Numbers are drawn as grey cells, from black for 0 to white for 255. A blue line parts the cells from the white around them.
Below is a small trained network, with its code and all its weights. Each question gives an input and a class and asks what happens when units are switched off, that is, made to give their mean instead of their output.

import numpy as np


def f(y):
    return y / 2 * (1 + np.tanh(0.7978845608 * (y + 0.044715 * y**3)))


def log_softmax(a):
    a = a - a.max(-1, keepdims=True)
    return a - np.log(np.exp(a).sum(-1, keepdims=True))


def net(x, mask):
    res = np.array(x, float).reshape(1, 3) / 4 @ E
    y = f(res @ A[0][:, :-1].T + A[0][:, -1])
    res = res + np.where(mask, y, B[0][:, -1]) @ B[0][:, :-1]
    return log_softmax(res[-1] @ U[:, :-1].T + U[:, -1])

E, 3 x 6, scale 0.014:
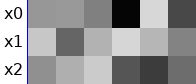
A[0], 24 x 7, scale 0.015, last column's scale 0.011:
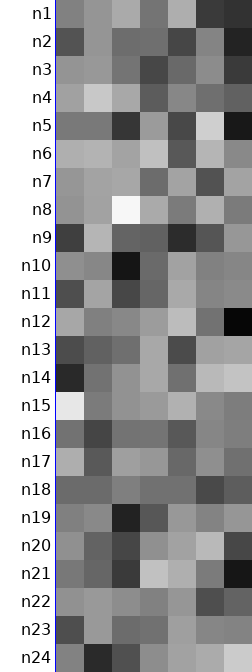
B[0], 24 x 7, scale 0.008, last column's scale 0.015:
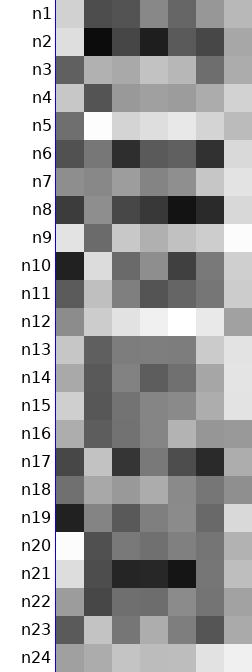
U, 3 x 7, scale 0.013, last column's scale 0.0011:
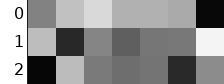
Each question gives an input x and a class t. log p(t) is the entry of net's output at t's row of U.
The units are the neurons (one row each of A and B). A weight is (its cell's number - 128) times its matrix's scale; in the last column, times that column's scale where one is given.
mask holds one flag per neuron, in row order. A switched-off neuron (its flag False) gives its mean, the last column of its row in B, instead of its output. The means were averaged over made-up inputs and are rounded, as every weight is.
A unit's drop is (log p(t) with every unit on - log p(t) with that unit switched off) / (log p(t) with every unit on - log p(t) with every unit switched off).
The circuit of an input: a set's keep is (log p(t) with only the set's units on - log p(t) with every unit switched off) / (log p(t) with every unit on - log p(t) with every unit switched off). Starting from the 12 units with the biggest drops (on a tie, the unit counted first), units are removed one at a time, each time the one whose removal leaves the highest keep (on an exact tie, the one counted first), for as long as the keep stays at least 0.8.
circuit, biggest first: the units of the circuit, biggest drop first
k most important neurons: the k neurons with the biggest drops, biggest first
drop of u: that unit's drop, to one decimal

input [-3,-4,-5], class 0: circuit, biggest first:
n5
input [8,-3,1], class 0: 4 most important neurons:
n4, n8, n7, n6
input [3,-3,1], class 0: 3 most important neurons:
n8, n6, n9
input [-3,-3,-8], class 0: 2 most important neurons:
n5, n24
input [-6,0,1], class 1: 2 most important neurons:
n13, n6
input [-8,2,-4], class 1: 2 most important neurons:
n21, n6
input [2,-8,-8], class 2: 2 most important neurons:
n19, n10
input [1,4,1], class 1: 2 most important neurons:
n5, n10
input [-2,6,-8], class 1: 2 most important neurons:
n21, n20
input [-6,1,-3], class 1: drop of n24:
-0.1
